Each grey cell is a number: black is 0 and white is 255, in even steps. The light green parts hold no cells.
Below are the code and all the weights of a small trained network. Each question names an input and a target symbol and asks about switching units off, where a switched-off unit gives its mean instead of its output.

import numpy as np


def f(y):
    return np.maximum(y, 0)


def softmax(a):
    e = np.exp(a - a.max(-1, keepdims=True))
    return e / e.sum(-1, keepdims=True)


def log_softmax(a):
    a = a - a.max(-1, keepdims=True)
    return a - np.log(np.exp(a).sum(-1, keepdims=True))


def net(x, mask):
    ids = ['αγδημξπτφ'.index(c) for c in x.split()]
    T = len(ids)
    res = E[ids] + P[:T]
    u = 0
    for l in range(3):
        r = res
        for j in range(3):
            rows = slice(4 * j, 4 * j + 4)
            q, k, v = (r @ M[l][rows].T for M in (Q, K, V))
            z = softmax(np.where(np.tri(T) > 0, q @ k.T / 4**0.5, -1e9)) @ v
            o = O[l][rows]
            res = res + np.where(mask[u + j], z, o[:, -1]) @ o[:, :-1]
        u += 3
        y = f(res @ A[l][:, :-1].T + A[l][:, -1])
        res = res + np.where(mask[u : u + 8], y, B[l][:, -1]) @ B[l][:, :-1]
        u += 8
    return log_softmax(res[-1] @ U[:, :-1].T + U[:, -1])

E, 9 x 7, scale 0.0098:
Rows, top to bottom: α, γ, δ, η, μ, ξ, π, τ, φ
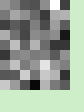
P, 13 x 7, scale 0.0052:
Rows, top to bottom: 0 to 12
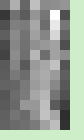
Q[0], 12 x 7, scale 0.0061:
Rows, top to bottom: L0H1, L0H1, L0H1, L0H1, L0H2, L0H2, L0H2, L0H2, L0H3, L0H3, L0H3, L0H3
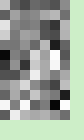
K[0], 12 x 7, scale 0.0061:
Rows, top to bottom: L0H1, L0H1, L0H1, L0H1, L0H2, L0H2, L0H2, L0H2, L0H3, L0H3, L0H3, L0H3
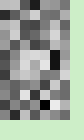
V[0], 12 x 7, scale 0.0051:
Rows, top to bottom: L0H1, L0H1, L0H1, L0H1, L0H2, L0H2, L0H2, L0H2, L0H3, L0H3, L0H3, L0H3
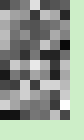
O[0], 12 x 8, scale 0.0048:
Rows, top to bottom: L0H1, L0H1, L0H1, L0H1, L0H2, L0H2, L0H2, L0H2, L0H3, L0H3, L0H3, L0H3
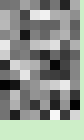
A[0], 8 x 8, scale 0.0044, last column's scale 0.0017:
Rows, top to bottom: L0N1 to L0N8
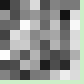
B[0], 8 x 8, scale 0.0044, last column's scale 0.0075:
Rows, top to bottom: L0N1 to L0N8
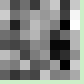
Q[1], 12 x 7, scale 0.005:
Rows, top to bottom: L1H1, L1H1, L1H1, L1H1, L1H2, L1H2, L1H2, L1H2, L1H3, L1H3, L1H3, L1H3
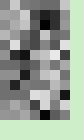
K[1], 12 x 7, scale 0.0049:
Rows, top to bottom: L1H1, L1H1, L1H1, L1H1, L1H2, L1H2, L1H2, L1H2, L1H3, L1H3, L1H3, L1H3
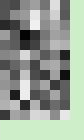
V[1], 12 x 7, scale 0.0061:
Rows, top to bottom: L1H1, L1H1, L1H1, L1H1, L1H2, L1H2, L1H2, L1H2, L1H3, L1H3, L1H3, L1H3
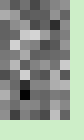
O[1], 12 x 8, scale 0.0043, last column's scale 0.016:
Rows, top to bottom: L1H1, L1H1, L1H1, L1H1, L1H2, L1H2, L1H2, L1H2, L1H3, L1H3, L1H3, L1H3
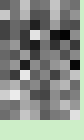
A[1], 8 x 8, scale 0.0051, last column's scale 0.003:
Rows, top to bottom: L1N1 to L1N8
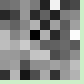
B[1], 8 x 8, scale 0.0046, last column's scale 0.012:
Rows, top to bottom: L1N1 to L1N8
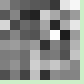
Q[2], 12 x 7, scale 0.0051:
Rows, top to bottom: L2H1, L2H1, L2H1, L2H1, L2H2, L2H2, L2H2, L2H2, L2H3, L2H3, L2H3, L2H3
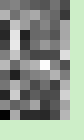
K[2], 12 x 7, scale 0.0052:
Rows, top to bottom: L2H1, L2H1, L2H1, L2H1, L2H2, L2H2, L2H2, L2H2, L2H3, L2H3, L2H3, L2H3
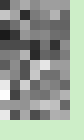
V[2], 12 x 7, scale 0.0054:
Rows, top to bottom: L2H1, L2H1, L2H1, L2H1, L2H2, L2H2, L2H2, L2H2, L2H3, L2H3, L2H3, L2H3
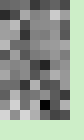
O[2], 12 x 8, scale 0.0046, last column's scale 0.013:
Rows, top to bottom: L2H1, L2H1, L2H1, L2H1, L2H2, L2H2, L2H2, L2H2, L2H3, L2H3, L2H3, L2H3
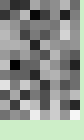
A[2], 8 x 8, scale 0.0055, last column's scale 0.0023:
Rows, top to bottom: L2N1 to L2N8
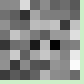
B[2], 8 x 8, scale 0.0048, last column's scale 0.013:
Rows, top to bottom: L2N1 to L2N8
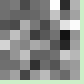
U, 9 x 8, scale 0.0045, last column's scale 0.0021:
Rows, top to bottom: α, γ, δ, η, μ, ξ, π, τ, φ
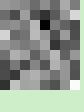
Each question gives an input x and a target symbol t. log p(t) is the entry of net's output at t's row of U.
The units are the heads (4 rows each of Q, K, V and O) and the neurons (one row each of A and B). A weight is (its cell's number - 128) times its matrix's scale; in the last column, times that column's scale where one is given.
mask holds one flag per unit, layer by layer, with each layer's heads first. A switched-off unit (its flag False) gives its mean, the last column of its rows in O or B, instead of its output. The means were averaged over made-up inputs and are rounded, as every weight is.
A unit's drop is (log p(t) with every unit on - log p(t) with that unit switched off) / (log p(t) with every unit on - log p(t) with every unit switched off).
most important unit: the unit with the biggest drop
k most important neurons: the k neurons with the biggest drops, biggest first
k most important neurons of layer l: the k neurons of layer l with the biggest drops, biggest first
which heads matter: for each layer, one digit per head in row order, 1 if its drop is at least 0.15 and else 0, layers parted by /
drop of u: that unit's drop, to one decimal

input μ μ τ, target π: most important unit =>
L0H3
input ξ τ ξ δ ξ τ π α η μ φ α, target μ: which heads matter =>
111 / 111 / 001
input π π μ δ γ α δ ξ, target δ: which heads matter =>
011 / 110 / 011
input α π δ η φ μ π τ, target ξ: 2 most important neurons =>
L2N1, L1N7
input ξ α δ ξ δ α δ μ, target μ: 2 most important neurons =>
L1N2, L2N5
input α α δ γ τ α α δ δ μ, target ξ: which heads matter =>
110 / 110 / 110
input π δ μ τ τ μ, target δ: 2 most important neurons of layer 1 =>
L1N8, L1N6
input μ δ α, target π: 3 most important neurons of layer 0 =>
L0N7, L0N6, L0N5
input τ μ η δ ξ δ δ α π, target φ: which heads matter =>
000 / 100 / 010
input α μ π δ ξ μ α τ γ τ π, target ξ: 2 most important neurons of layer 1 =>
L1N7, L1N1
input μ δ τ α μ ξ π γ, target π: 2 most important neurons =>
L0N6, L1N4
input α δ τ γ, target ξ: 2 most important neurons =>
L2N1, L1N7
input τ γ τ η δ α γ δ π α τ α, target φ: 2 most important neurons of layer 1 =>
L1N1, L1N6
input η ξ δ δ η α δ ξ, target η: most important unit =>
L2H1
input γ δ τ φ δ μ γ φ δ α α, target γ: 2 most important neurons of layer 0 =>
L0N3, L0N2
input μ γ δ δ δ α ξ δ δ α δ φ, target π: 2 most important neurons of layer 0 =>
L0N6, L0N7
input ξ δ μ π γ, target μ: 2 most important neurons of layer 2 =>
L2N5, L2N3
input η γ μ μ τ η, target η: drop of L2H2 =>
0.1
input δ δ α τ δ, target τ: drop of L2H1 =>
0.2
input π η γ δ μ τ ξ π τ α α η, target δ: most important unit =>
L2H3
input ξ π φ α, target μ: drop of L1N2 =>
0.4
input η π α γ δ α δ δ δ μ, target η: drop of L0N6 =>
0.3
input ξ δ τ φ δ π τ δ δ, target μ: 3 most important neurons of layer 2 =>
L2N5, L2N3, L2N8
